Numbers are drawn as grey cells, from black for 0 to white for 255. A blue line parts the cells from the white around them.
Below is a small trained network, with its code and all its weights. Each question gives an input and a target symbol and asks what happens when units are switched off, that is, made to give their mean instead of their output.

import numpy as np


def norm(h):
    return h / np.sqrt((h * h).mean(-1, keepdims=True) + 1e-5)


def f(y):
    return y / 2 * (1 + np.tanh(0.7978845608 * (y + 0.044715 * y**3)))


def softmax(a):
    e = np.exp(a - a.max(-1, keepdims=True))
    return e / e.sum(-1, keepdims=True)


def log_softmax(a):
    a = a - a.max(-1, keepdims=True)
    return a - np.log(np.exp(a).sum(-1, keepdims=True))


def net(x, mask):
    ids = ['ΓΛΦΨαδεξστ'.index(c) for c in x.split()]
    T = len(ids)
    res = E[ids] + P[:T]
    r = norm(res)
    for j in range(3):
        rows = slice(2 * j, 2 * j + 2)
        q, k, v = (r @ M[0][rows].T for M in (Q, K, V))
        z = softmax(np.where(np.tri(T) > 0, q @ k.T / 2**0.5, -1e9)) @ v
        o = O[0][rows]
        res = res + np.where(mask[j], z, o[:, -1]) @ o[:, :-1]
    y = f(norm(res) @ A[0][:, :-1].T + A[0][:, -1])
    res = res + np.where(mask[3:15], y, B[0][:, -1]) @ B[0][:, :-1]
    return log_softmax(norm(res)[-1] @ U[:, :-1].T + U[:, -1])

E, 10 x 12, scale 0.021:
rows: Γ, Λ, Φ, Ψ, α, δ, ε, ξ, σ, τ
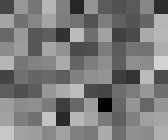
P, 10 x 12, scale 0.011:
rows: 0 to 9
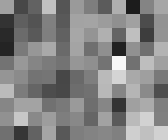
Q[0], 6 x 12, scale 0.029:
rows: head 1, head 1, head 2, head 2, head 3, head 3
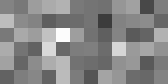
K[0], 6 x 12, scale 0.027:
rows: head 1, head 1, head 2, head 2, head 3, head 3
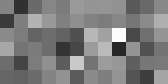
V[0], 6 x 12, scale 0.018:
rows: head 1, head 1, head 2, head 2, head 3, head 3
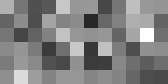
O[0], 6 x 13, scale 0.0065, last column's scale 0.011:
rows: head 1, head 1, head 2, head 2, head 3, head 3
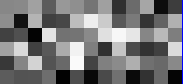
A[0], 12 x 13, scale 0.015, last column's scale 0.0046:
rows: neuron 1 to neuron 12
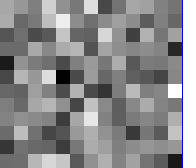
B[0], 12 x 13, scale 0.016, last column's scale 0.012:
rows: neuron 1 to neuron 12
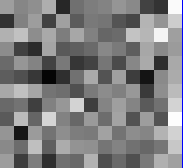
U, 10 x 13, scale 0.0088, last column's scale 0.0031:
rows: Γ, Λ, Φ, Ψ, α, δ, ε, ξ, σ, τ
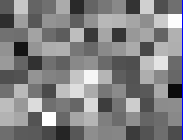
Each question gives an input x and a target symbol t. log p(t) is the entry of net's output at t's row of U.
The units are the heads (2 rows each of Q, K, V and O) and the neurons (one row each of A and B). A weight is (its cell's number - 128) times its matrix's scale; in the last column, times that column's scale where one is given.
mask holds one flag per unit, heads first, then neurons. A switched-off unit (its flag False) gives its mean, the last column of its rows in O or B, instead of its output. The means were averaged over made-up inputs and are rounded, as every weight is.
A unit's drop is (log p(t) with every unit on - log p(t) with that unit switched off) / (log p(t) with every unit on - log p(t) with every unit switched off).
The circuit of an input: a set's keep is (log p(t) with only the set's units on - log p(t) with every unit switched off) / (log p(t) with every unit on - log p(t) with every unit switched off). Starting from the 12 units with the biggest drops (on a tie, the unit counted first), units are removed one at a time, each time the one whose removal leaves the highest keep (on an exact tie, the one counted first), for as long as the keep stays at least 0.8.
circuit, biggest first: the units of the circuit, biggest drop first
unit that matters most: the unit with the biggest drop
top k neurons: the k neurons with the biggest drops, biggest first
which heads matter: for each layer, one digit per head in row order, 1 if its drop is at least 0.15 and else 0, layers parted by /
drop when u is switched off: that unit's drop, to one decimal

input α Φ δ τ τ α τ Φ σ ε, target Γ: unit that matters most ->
neuron 2
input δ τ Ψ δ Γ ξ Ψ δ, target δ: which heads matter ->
100
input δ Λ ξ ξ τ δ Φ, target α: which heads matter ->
101
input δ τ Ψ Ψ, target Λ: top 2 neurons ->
(neuron 2; neuron 9)
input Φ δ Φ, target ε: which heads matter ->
010
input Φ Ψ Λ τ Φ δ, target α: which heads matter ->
001
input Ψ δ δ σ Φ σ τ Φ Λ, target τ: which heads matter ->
010
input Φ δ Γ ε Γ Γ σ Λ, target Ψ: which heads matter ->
010
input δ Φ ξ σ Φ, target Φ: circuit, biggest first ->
(head 3; neuron 5)
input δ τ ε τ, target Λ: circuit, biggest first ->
(head 1; head 2)
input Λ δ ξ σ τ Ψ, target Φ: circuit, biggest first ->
(head 2; neuron 8)
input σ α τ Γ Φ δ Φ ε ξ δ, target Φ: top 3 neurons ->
(neuron 5; neuron 11; neuron 9)
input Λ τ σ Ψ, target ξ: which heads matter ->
010
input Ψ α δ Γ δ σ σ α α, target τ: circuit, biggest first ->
(neuron 1; neuron 2)
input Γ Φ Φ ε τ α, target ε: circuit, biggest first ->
(head 2)
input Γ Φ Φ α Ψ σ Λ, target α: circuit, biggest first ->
(head 2; head 1; neuron 12; neuron 3)
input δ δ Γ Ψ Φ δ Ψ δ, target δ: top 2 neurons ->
(neuron 9; neuron 10)
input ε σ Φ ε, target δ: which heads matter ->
100
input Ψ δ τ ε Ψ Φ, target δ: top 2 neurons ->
(neuron 11; neuron 1)
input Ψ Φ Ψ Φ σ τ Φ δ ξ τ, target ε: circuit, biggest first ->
(head 2)
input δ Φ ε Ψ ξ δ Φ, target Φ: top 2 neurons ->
(neuron 5; neuron 11)
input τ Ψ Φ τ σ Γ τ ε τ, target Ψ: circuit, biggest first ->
(head 2; neuron 8)
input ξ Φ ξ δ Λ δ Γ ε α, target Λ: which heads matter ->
010
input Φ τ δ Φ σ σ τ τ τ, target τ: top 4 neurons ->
(neuron 1; neuron 12; neuron 2; neuron 9)
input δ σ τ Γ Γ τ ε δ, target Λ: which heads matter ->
010
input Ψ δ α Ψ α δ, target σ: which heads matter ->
001
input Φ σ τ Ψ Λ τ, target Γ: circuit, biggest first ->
(neuron 2)
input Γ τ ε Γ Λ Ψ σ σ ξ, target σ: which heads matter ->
000
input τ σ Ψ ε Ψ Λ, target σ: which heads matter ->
010
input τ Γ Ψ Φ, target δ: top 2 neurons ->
(neuron 10; neuron 9)
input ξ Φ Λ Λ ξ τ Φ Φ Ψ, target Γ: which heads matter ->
010
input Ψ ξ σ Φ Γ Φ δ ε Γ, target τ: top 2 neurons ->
(neuron 6; neuron 5)
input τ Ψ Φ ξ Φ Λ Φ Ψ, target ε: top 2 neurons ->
(neuron 1; neuron 5)
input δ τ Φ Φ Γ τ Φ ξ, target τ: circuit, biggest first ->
(head 3)
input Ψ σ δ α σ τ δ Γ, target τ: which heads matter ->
000
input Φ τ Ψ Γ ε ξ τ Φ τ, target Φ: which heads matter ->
010
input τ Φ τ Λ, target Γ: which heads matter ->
000
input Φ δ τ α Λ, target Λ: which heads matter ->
010
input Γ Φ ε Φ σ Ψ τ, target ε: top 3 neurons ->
(neuron 2; neuron 9; neuron 5)
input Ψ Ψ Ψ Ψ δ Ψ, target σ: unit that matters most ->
head 2
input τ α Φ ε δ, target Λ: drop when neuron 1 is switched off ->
-0.1
